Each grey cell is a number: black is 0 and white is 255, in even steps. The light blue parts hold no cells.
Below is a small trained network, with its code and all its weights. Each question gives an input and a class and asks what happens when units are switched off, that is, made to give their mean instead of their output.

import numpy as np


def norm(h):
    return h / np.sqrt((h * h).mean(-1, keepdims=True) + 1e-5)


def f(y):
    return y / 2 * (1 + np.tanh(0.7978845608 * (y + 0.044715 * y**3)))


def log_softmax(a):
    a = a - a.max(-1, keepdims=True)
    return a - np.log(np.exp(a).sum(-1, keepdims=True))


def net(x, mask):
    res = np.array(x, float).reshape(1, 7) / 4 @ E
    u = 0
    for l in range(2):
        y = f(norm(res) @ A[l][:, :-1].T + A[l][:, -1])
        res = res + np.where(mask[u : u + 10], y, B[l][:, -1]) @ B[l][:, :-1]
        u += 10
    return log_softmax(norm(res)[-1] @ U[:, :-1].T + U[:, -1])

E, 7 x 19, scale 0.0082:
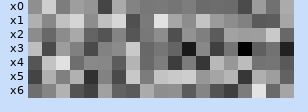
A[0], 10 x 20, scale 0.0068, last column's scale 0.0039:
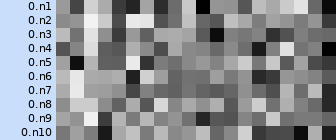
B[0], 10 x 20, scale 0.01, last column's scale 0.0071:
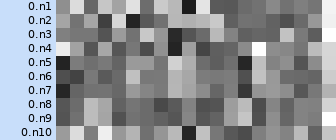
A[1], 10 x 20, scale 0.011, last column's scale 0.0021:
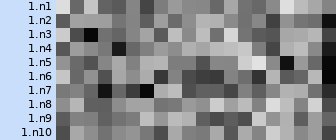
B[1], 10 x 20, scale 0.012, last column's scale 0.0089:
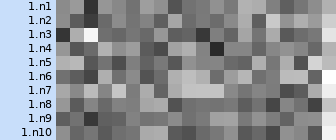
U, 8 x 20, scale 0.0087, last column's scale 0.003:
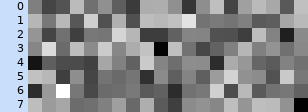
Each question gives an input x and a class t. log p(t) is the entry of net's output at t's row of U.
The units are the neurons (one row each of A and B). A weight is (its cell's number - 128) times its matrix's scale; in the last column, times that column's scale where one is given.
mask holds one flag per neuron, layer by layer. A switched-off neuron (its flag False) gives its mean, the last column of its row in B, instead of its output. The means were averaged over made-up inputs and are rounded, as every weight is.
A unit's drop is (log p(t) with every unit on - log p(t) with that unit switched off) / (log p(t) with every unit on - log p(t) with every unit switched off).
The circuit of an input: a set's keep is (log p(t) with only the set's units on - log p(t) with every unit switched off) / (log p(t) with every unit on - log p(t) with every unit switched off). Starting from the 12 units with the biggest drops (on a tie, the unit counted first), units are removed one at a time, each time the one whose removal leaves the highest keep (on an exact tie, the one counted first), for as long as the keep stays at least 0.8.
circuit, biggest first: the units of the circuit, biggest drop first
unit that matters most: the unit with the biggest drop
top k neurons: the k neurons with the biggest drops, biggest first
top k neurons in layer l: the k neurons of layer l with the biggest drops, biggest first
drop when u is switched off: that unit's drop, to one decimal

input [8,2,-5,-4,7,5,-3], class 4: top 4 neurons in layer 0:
0.n6; 0.n7; 0.n9; 0.n1
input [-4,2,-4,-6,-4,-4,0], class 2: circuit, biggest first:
1.n8
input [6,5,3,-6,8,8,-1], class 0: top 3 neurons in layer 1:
1.n4; 1.n3; 1.n2
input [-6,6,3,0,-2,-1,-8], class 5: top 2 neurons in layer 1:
1.n5; 1.n7
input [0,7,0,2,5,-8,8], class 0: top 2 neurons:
1.n6; 0.n9
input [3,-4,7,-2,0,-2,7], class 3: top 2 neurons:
0.n1; 1.n5
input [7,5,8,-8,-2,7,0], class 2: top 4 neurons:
1.n10; 1.n8; 1.n6; 0.n9
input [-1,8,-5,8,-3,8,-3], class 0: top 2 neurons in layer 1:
1.n2; 1.n4
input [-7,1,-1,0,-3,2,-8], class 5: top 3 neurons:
1.n5; 0.n7; 0.n6
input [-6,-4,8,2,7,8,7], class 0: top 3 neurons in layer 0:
0.n8; 0.n10; 0.n6
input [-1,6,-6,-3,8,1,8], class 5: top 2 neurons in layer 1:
1.n3; 1.n1
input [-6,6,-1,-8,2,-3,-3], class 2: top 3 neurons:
1.n10; 1.n8; 1.n7
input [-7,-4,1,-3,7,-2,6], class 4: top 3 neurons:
0.n5; 1.n9; 1.n3
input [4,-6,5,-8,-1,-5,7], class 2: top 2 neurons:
1.n10; 1.n8
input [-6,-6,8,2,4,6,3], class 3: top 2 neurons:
0.n1; 0.n2
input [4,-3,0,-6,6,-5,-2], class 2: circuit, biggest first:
1.n10
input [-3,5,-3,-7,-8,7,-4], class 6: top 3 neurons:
1.n3; 1.n6; 0.n9
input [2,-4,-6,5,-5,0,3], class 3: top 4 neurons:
0.n10; 1.n10; 1.n8; 0.n2
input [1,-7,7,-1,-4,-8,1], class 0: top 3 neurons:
1.n6; 0.n2; 0.n9
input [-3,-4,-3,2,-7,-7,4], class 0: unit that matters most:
1.n6
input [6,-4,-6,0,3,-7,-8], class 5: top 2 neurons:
1.n5; 0.n8
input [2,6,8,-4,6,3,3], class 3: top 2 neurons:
0.n1; 1.n7
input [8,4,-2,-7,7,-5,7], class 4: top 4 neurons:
0.n7; 0.n6; 0.n3; 1.n9
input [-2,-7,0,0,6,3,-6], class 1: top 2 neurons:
1.n7; 0.n4
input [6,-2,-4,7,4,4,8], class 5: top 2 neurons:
0.n4; 1.n10
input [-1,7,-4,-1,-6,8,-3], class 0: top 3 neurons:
1.n4; 1.n2; 1.n7
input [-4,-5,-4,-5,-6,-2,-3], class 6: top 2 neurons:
1.n3; 0.n2
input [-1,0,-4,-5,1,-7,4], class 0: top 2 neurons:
1.n6; 0.n9
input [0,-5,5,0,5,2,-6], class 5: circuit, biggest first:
1.n5
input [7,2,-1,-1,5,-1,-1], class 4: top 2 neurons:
0.n6; 0.n7
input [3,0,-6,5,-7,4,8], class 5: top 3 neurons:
0.n4; 0.n1; 1.n1
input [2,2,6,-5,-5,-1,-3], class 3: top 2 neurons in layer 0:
0.n1; 0.n3
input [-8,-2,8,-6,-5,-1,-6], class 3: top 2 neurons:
0.n1; 0.n6
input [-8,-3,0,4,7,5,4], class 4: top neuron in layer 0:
0.n5
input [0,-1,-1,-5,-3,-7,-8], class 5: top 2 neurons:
1.n5; 0.n8
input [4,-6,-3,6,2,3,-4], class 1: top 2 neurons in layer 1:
1.n7; 1.n10
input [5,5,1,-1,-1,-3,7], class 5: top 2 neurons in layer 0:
0.n4; 0.n5
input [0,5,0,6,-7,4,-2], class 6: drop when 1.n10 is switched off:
0.1
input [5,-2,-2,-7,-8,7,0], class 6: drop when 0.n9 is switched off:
0.2
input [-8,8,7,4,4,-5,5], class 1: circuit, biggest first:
0.n2
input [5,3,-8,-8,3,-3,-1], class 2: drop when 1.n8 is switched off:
0.3
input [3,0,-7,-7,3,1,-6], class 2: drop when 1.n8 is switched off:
0.3
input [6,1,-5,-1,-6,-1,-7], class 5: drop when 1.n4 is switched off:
0.0
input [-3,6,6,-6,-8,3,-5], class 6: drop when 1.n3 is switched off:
1.5
